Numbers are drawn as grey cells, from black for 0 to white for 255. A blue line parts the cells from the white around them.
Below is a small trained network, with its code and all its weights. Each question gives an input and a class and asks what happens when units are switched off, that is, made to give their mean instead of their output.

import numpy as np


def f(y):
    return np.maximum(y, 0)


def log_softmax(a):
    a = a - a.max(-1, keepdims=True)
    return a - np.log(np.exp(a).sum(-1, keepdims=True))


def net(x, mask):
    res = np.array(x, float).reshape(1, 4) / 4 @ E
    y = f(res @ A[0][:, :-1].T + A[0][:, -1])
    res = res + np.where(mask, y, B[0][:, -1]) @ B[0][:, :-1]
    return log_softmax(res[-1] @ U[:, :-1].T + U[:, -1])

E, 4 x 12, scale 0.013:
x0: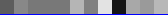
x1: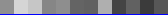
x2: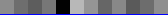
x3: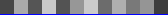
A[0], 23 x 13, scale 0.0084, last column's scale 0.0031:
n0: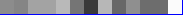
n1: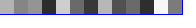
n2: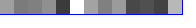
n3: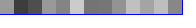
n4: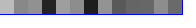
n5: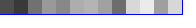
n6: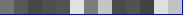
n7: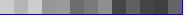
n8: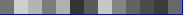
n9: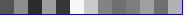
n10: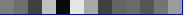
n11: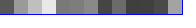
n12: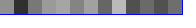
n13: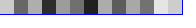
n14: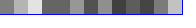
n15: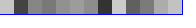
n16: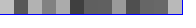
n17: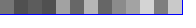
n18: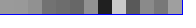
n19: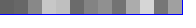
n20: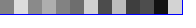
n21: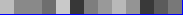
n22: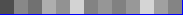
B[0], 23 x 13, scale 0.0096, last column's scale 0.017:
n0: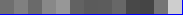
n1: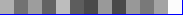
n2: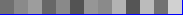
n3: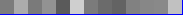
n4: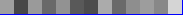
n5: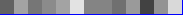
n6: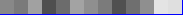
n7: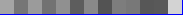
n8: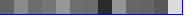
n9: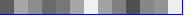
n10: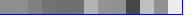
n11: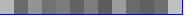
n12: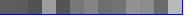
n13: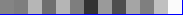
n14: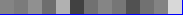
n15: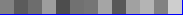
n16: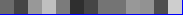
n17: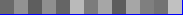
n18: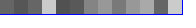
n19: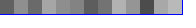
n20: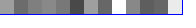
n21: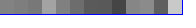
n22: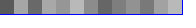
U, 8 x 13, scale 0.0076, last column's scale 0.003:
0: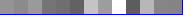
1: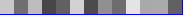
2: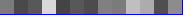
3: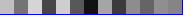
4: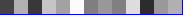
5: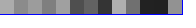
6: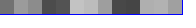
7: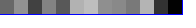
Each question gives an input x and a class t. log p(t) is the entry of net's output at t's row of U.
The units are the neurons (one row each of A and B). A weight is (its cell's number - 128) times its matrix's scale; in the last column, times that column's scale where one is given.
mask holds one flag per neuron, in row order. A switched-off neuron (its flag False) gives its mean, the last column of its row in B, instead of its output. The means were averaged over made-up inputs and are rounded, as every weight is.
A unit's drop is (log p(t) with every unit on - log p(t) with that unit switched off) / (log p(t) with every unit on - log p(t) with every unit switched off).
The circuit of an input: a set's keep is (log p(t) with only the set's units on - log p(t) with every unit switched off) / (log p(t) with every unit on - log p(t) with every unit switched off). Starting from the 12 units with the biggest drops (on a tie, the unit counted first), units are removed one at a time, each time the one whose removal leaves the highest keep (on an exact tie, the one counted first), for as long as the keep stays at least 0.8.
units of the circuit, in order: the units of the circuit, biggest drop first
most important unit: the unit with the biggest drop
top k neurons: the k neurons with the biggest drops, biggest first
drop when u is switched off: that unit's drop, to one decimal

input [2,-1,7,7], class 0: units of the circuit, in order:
n2
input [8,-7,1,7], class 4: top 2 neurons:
n5; n22
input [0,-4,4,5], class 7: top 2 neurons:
n13; n1
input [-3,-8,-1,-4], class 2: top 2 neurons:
n15; n9
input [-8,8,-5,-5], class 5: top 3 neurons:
n8; n20; n7
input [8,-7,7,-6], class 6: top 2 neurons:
n9; n6
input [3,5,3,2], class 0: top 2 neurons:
n13; n1
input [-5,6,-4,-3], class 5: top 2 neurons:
n8; n7
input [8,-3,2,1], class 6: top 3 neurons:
n6; n9; n10
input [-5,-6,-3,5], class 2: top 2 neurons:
n18; n15
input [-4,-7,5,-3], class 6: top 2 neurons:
n20; n10
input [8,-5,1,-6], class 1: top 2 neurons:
n3; n6
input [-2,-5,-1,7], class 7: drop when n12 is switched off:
0.1
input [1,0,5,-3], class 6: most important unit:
n16
